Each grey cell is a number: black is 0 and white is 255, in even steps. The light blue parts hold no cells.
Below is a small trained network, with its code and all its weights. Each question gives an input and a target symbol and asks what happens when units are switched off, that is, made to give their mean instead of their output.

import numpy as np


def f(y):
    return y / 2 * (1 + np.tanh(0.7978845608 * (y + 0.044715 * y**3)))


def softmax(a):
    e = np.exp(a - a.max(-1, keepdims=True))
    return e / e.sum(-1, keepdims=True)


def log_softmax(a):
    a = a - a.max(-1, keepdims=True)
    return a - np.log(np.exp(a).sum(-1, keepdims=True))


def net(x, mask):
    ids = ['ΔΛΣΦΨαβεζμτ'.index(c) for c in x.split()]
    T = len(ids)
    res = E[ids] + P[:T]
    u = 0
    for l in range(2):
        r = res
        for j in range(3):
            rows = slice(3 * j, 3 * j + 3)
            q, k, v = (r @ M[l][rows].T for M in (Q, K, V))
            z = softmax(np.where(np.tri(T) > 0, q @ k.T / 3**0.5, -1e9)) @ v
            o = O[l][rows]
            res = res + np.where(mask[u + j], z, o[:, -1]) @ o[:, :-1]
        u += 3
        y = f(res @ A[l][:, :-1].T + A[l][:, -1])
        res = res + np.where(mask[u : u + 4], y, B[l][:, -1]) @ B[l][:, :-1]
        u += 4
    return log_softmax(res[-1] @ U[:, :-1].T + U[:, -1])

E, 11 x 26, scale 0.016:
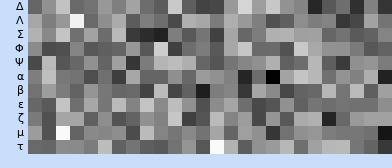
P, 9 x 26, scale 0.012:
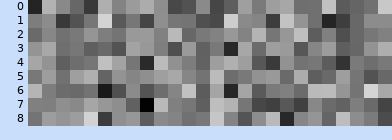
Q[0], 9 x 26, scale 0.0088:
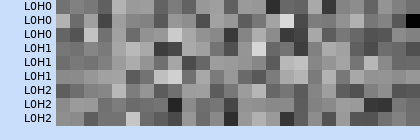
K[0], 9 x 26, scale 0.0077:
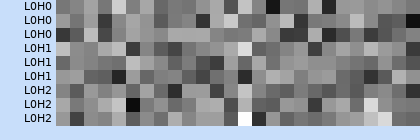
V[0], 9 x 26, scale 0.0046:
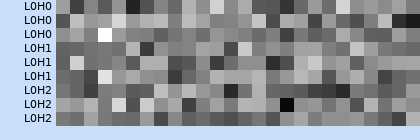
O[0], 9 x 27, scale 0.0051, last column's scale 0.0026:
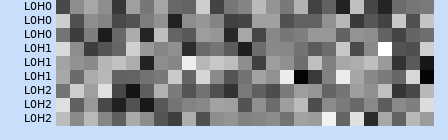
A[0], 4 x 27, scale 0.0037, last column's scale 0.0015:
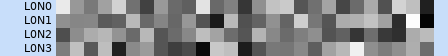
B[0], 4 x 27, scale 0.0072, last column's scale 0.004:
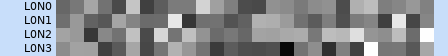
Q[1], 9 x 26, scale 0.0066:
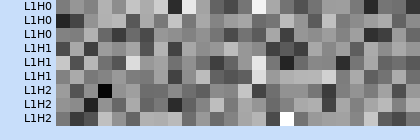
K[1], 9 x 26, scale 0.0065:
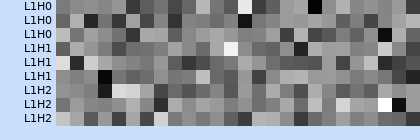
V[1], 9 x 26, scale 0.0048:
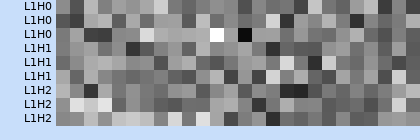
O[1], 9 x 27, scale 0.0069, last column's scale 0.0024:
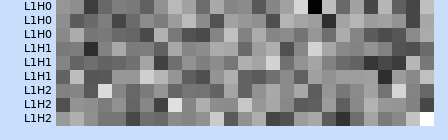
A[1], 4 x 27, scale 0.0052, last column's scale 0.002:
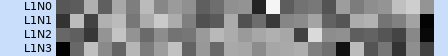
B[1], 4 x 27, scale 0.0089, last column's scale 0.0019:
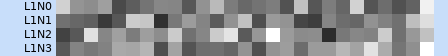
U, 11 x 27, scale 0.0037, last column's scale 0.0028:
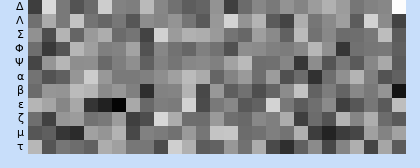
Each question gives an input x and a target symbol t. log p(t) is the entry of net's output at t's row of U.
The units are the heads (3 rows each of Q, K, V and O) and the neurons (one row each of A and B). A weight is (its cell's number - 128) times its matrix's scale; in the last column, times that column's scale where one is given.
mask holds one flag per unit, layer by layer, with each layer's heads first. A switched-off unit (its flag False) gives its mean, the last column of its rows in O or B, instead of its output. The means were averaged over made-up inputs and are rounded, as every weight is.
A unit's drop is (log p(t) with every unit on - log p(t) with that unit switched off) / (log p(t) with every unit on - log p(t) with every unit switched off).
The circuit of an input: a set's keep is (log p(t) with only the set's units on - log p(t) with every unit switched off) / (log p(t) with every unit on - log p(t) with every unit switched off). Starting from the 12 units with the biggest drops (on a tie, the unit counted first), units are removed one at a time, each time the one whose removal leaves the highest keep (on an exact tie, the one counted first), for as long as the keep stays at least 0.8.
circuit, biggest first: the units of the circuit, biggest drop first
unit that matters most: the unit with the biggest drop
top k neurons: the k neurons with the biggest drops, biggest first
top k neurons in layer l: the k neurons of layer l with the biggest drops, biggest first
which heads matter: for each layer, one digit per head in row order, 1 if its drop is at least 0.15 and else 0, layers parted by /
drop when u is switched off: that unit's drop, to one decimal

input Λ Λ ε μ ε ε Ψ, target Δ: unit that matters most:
L1H1
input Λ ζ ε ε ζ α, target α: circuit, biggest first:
(L1H1 L1N2 L0H1)
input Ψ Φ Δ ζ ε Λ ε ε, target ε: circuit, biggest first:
(L0H2 L0H0)
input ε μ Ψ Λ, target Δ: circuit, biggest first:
(L0N3 L1H1)
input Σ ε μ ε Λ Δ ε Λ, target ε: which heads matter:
001 / 000
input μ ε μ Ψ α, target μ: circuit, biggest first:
(L0H1 L0H2 L1H1)
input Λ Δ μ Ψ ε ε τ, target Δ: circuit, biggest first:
(L0H0 L1N3)
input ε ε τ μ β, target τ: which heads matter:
010 / 000
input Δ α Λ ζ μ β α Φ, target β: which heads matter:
001 / 100
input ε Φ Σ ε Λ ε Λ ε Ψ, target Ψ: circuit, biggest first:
(L1H0 L1H1 L1N2 L0H1)
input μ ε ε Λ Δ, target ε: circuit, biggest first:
(L0H2 L1H0)
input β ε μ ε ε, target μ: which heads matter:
010 / 010
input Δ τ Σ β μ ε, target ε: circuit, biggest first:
(L0H0 L1H2 L1H0)
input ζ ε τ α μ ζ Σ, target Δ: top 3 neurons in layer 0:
(L0N3 L0N1 L0N0)
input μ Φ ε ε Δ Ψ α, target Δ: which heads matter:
010 / 010
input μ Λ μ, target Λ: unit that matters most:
L1H2
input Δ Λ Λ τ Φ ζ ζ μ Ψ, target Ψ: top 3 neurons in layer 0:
(L0N3 L0N2 L0N0)
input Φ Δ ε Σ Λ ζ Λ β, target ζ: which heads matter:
000 / 100
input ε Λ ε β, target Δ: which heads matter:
001 / 000
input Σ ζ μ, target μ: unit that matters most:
L0H1
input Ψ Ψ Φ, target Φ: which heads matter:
000 / 001
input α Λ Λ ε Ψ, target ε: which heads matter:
001 / 000
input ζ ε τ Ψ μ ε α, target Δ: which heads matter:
000 / 010
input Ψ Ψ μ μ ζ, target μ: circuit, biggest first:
(L0H1 L1H1)
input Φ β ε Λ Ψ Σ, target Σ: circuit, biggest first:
(L0H2 L0H1)
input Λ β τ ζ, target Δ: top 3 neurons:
(L1N3 L0N1 L0N3)
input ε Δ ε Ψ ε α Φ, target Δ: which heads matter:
100 / 000
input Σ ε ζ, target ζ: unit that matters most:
L1H0
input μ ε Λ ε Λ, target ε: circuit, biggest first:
(L0H2 L1H0)
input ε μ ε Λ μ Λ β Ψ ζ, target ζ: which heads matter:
100 / 100
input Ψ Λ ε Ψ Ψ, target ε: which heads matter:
001 / 100
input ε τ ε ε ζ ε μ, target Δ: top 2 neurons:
(L1N3 L0N2)
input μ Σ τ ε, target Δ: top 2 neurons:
(L1N3 L0N2)
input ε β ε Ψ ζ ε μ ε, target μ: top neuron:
(L0N2)
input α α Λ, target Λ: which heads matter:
010 / 001
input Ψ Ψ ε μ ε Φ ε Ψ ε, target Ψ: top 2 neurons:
(L1N2 L0N3)
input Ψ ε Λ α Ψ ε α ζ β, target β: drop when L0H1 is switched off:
0.1
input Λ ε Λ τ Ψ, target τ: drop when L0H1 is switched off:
0.9
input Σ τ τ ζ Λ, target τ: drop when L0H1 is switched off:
0.9
